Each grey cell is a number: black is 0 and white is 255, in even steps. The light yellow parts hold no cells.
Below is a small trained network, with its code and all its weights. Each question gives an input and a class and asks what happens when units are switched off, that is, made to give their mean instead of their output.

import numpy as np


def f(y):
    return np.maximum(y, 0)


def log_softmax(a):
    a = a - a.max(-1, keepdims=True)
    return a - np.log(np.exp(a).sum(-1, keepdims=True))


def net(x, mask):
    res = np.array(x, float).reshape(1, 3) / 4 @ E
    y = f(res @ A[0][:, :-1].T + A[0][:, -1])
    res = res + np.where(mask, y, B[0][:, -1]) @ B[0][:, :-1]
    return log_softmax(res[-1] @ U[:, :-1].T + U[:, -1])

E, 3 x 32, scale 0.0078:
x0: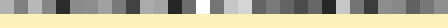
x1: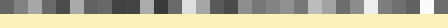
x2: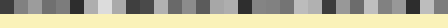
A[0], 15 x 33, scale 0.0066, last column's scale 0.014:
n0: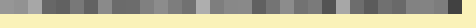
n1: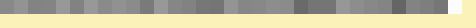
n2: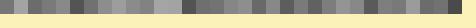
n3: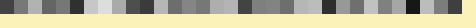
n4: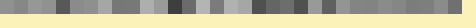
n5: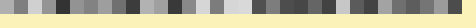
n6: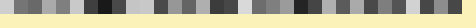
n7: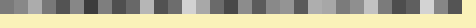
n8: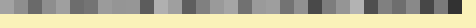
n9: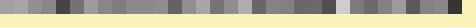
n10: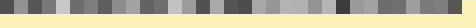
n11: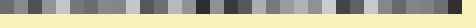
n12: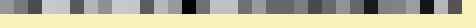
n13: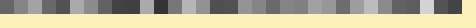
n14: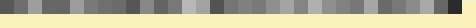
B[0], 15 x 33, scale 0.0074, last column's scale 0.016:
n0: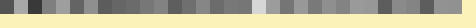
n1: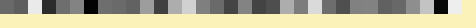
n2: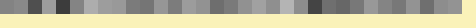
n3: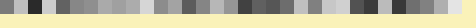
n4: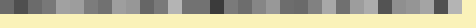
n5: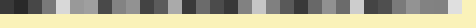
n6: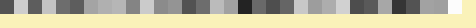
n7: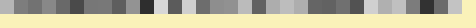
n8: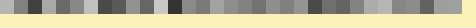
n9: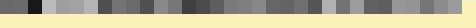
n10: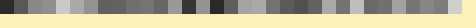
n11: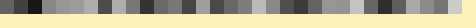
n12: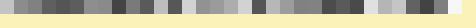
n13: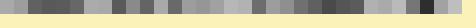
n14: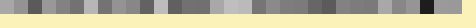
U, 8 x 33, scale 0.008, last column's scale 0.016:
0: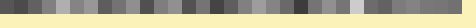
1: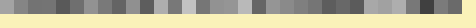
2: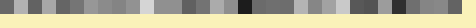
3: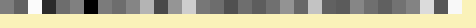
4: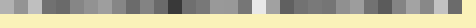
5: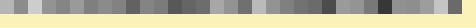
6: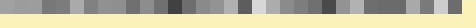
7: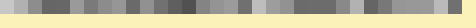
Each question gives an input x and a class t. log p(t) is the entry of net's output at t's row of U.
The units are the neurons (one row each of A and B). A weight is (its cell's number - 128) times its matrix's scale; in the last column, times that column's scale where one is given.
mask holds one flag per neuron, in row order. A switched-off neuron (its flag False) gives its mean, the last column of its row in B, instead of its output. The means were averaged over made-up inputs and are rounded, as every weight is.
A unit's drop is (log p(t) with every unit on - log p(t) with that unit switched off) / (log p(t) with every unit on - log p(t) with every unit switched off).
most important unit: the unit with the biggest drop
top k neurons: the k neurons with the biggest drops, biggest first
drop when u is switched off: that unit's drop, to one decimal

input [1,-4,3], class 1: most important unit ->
n6
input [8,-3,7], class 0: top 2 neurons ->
(n5, n6)
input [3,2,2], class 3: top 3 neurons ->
(n11, n6, n10)
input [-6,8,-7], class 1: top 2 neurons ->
(n7, n13)
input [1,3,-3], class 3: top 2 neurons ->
(n3, n12)
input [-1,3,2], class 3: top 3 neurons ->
(n12, n6, n8)
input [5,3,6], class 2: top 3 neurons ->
(n3, n10, n11)
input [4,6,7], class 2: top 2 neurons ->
(n3, n12)
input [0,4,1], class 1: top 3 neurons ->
(n7, n13, n1)
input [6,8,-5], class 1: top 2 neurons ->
(n7, n13)
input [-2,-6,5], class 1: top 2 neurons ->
(n12, n6)
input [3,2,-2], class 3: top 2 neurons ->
(n11, n10)
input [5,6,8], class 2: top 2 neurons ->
(n3, n12)
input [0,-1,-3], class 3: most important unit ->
n3
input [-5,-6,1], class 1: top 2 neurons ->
(n12, n5)
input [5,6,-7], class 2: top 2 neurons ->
(n6, n12)
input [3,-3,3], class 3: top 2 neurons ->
(n6, n11)
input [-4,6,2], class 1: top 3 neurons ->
(n7, n13, n5)
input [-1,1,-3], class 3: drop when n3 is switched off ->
0.9
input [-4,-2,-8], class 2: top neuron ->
(n6)
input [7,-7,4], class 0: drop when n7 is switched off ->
0.2
